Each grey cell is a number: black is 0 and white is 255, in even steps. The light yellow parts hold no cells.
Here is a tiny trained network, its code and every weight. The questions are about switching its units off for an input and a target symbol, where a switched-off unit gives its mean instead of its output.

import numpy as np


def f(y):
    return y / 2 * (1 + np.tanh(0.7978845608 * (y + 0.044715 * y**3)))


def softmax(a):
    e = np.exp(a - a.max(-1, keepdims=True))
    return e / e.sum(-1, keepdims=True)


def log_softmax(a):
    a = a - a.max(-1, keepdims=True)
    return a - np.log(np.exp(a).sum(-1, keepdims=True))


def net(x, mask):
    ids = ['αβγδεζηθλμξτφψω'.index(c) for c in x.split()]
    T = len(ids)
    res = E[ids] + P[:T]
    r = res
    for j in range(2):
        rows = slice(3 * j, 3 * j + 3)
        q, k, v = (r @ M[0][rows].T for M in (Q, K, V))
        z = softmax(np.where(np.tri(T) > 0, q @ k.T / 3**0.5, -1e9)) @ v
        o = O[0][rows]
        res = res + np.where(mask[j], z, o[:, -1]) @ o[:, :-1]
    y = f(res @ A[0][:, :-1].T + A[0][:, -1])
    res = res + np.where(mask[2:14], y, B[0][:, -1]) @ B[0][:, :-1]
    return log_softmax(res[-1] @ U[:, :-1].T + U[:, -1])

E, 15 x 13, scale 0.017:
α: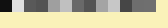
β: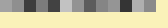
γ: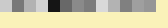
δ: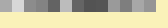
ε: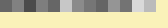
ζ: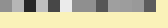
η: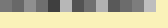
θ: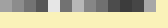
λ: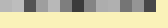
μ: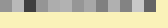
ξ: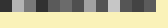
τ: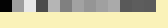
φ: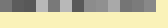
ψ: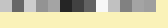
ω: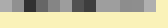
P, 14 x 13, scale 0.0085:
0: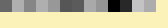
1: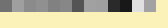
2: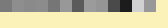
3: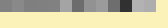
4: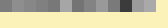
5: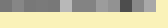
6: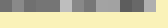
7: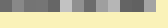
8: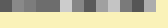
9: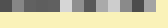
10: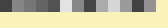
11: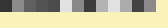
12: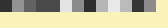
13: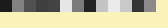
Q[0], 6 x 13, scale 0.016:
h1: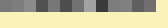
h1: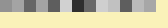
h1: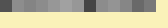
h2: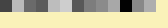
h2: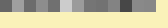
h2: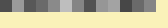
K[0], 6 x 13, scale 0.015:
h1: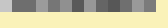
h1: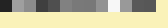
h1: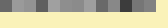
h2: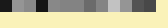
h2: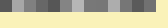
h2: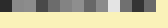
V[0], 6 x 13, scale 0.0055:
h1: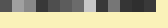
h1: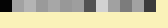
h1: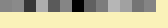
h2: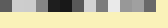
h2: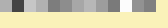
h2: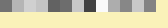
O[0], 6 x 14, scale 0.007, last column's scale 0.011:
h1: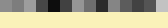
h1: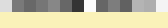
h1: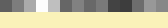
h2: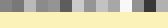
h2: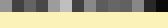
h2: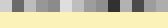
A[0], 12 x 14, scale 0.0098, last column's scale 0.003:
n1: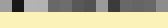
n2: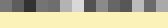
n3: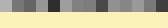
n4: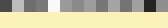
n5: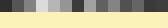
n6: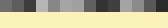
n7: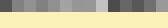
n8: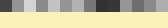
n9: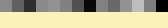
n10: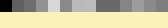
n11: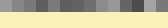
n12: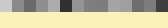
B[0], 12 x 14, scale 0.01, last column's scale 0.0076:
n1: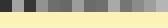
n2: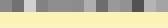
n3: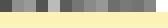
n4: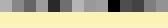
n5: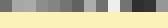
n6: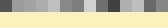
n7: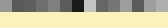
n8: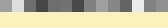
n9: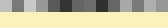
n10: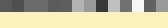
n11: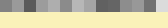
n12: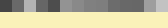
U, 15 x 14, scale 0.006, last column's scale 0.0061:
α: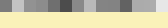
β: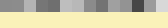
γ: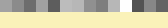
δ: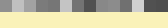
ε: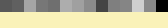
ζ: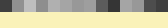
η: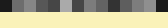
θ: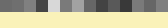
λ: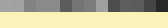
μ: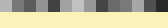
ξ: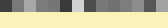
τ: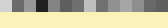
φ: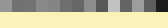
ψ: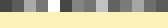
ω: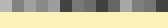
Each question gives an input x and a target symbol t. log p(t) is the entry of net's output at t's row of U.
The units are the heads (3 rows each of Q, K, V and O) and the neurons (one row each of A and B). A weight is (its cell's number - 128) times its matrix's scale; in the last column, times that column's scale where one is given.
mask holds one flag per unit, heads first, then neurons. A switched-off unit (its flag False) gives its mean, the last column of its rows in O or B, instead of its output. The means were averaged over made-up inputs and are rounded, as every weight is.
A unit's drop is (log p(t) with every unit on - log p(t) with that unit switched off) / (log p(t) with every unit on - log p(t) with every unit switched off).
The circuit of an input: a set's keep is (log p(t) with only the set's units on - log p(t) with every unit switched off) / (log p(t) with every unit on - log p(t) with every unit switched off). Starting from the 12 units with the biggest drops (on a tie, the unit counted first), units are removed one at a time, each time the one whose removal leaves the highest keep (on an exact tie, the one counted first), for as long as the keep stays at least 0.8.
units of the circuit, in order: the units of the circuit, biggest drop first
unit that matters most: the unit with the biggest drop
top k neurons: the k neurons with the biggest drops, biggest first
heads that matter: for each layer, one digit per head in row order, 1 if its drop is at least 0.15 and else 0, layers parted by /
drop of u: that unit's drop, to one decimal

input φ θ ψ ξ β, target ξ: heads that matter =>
11
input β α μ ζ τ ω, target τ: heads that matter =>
11
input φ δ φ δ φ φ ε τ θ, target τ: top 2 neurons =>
(n7; n8)
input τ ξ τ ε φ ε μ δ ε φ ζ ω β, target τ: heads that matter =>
10
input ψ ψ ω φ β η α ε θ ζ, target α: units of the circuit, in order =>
(h1; n3)
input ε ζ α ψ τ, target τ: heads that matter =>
01
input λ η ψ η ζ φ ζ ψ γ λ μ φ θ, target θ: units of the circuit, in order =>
(h2)
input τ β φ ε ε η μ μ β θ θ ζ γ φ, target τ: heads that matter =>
10
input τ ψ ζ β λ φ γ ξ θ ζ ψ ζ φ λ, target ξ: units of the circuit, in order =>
(h1; h2)
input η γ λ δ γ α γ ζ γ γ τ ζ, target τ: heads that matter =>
10
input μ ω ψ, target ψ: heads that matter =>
10
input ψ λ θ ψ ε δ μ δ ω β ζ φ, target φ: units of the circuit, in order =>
(h1; n5; h2; n10)
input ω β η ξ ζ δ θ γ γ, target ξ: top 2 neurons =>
(n1; n3)
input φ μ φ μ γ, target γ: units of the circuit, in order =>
(h1; h2; n3)
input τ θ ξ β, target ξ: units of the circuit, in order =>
(h1; h2)
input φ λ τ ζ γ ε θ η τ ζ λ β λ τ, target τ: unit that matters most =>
h2
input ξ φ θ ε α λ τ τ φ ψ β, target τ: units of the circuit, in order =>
(h1; h2)
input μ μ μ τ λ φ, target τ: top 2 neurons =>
(n1; n3)
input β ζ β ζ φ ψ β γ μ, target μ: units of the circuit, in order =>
(h1; n4; n10; n3)
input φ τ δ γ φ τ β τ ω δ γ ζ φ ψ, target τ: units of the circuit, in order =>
(h1)
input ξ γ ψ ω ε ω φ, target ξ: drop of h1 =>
0.5
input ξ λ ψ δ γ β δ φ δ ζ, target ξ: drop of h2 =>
0.3
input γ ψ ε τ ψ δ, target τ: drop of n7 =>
-0.1
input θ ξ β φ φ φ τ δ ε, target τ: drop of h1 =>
0.8
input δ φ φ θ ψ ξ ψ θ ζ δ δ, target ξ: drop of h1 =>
0.5
